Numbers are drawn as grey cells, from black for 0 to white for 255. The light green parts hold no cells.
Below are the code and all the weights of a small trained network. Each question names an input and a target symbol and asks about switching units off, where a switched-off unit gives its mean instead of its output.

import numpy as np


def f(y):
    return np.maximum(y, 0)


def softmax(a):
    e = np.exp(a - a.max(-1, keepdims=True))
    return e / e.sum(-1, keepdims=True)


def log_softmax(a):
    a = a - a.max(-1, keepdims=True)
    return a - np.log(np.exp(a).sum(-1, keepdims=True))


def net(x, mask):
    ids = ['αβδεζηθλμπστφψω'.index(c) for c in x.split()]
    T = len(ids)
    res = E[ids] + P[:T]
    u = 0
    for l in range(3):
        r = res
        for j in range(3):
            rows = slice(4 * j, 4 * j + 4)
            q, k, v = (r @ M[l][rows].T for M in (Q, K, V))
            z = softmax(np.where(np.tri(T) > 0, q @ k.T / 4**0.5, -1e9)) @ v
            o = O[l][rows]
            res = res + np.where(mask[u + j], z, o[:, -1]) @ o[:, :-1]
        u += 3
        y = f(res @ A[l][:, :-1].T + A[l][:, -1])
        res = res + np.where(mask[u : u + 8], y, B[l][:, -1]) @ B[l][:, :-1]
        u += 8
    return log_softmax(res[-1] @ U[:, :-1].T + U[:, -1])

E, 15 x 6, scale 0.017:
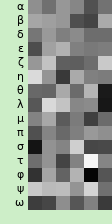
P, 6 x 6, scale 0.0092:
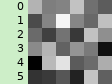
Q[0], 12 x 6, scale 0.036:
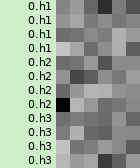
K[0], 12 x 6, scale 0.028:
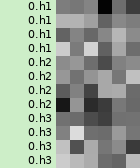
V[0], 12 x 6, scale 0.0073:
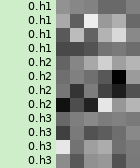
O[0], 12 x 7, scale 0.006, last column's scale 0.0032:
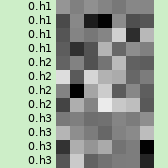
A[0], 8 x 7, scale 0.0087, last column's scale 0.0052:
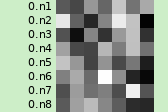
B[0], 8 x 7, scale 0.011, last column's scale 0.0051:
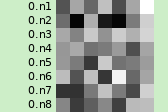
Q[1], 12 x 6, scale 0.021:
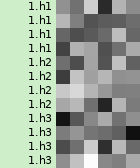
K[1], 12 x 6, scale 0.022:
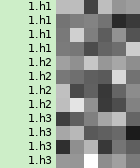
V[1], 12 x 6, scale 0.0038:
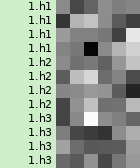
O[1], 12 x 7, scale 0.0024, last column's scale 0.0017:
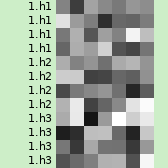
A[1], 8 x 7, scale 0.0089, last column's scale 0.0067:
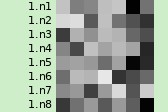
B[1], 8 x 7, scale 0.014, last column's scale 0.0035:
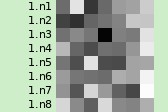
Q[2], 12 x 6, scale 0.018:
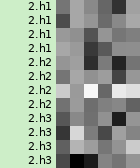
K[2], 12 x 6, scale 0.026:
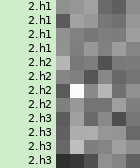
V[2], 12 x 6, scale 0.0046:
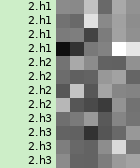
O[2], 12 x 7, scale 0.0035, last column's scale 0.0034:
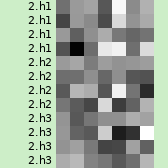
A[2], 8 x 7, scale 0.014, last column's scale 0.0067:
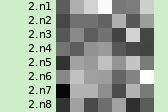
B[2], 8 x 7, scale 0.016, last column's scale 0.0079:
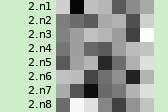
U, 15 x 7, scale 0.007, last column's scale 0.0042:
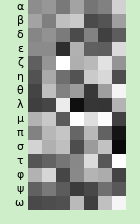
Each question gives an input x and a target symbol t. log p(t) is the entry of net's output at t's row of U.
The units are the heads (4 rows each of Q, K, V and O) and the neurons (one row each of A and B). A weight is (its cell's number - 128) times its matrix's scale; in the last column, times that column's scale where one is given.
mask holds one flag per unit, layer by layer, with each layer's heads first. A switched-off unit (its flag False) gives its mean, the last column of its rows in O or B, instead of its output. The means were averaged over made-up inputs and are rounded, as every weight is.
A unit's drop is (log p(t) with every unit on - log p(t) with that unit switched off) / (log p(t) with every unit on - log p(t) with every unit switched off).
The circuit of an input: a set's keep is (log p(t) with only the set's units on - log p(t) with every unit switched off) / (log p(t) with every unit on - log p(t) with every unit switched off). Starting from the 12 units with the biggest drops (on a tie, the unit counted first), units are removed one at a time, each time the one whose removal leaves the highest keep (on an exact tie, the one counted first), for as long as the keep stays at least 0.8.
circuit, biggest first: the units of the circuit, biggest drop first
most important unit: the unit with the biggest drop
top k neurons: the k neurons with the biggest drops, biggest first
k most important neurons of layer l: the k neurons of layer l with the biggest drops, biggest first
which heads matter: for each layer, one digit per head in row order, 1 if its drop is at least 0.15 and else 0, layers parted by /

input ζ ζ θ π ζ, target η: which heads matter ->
110 / 000 / 000
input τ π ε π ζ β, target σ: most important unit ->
0.n3
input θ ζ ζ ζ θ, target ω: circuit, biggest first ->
(2.n7 0.n1)
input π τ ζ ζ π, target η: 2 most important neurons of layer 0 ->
(0.n1 0.n6)
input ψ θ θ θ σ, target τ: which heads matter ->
010 / 000 / 000
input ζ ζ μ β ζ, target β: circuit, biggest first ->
(0.n7 2.n1 0.h1)
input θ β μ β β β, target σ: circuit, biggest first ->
(0.h2 0.n3 1.n4)
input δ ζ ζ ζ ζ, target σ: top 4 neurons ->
(2.n5 2.n1 0.n2 1.n3)
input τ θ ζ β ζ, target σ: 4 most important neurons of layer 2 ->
(2.n5 2.n1 2.n6 2.n7)
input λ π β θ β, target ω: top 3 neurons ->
(0.n7 2.n7 0.n8)
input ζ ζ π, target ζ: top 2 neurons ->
(0.n3 0.n1)
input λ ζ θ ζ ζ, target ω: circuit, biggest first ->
(0.n7 2.n7)
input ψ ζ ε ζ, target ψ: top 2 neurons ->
(1.n5 2.n7)
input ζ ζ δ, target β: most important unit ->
0.n2
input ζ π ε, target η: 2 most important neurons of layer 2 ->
(2.n5 2.n7)
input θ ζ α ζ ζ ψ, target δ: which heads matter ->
110 / 000 / 100
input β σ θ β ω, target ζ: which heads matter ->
010 / 000 / 000
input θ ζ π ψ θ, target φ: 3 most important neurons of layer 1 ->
(1.n5 1.n3 1.n7)
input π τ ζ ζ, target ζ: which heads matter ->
100 / 000 / 000
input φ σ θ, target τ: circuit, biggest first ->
(2.n2)
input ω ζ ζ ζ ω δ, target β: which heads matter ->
000 / 001 / 000
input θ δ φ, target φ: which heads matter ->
110 / 000 / 000
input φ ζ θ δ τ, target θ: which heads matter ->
010 / 000 / 000
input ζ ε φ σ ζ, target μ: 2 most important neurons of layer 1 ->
(1.n4 1.n1)
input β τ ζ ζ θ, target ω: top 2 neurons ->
(0.n8 2.n7)
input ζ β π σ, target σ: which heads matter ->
010 / 000 / 000
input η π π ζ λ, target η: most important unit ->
0.h2
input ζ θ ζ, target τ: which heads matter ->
101 / 000 / 000
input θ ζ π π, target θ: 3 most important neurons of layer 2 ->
(2.n8 2.n4 2.n3)
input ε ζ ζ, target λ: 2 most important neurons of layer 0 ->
(0.n2 0.n1)
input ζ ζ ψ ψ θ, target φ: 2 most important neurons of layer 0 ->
(0.n1 0.n2)
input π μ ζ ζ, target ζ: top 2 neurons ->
(1.n2 0.n2)
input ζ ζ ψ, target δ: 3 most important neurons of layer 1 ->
(1.n5 1.n7 1.n8)
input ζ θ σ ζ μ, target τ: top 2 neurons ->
(1.n3 0.n7)
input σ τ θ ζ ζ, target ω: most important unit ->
0.n7
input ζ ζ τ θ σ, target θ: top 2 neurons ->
(1.n3 2.n8)
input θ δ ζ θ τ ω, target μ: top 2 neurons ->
(1.n4 0.n3)
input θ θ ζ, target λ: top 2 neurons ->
(0.n2 2.n7)
